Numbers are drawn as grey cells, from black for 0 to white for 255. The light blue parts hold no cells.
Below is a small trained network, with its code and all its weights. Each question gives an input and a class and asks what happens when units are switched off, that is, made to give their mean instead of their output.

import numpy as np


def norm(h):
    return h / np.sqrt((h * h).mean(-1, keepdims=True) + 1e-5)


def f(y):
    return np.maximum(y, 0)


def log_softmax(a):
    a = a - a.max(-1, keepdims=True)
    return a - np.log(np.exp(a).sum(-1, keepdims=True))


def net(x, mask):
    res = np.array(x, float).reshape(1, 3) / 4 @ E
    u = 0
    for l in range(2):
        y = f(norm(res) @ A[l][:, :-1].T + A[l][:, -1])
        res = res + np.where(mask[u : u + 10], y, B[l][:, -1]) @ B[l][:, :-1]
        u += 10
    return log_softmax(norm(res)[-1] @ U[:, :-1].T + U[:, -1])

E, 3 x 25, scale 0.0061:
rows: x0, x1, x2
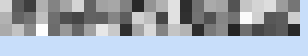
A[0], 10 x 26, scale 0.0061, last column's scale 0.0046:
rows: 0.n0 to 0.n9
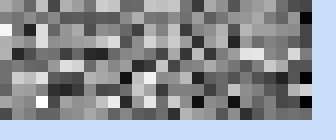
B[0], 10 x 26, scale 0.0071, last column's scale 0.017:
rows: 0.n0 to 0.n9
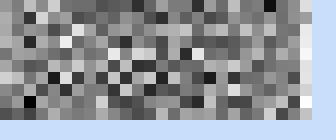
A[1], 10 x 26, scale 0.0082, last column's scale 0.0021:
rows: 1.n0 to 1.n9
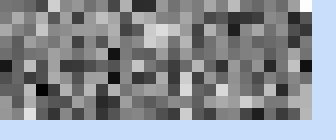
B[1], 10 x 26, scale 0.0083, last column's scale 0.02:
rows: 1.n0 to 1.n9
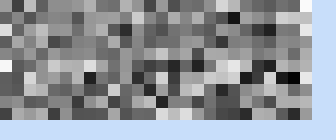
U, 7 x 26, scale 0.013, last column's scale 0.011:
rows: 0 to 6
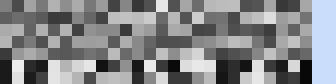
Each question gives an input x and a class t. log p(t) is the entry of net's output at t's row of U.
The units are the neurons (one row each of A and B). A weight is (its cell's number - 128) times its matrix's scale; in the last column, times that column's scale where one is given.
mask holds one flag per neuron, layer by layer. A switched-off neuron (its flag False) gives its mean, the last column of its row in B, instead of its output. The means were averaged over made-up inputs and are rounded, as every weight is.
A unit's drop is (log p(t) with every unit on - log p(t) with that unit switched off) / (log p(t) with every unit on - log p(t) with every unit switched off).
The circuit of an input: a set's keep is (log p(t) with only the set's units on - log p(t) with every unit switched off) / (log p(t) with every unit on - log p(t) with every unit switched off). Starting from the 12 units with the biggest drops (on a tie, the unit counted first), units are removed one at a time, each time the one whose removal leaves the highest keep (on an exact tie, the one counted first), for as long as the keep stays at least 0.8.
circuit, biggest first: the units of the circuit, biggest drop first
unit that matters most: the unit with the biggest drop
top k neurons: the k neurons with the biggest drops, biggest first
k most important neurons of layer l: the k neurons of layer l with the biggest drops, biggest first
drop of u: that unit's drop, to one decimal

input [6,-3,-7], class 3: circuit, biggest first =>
(1.n6)
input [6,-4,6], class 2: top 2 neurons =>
(0.n3 0.n7)
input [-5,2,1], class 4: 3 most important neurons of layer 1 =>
(1.n9 1.n7 1.n2)
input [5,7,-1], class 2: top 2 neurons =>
(1.n2 1.n0)
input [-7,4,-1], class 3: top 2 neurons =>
(0.n7 1.n5)
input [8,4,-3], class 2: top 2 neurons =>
(1.n2 0.n7)
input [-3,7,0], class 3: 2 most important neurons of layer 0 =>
(0.n7 0.n4)
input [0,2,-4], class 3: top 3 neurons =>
(1.n5 0.n6 0.n2)
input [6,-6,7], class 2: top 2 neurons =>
(0.n3 0.n7)
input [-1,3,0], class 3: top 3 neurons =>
(0.n7 0.n4 0.n2)
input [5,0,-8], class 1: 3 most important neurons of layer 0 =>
(0.n4 0.n0 0.n7)
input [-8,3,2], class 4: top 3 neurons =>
(0.n6 1.n9 1.n7)
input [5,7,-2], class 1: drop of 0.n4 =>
0.6
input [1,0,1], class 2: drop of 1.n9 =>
0.0
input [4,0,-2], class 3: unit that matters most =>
0.n6
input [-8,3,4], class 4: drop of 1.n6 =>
-0.1
